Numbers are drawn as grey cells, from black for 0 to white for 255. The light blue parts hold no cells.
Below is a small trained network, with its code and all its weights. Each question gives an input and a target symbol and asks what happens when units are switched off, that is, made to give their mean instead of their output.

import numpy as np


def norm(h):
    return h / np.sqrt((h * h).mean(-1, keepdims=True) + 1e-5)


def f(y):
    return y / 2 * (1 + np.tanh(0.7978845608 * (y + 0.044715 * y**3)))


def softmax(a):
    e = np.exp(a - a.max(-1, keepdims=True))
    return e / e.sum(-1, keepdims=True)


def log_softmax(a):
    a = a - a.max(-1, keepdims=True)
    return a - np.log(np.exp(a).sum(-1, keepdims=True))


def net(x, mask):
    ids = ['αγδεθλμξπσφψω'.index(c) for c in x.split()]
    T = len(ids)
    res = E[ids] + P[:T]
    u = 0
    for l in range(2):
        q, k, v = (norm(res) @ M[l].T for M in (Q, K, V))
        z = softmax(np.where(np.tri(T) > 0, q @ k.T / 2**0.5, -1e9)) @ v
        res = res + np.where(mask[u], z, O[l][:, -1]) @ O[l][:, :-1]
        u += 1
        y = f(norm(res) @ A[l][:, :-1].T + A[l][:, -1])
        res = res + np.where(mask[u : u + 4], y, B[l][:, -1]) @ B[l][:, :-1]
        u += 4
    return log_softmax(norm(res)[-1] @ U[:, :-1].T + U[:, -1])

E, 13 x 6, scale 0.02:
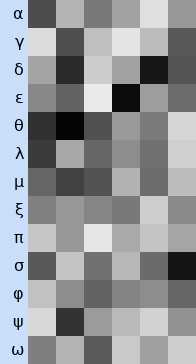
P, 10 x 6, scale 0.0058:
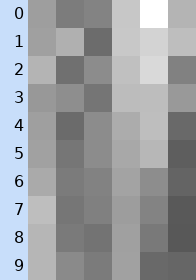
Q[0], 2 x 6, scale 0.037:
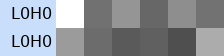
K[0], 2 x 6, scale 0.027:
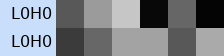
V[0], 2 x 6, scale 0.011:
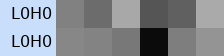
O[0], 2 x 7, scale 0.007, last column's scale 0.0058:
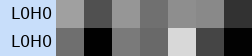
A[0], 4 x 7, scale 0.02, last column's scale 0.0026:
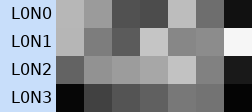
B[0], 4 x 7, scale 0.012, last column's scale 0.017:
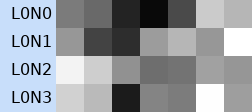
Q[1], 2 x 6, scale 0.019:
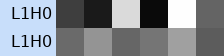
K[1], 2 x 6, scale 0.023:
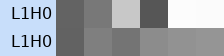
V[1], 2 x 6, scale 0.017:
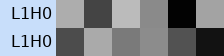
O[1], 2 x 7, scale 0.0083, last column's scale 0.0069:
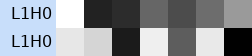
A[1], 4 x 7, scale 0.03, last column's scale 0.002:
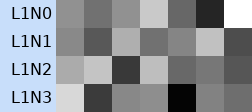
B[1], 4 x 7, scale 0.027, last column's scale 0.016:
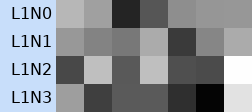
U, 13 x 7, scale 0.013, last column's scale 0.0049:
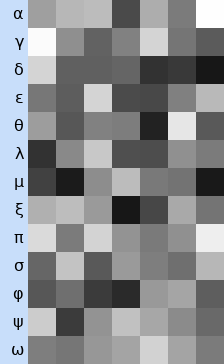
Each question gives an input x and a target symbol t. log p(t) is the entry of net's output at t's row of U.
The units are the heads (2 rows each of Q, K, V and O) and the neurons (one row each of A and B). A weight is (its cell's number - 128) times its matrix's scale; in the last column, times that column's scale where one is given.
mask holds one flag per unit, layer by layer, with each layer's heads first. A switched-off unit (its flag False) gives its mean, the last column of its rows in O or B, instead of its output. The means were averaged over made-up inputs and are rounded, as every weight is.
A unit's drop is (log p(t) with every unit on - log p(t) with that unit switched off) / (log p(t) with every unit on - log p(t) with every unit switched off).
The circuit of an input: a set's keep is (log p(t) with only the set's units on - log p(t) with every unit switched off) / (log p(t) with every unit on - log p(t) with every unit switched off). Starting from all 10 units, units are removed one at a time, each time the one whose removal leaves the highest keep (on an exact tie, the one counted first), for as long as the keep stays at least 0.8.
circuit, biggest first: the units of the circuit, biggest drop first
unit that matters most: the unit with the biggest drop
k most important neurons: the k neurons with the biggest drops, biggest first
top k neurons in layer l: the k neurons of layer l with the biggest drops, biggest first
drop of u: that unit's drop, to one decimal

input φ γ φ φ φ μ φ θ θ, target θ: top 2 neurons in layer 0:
[L0N3 L0N1]
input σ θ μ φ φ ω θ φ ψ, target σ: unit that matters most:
L1H0
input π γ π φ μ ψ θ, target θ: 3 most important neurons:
[L0N3 L1N2 L1N3]
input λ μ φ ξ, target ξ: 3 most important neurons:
[L0N2 L1N2 L1N3]
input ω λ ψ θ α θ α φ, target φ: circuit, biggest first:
[L1H0 L1N3 L1N2]
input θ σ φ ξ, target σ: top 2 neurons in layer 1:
[L1N2 L1N3]
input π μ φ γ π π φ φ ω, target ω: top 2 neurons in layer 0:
[L0N0 L0N3]
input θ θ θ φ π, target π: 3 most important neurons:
[L1N2 L1N3 L1N1]
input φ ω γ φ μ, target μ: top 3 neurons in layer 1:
[L1N3 L1N2 L1N0]
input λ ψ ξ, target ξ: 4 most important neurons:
[L0N2 L1N3 L1N2 L0N0]
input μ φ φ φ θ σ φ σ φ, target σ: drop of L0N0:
0.0
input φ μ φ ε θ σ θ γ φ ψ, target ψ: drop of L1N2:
0.5
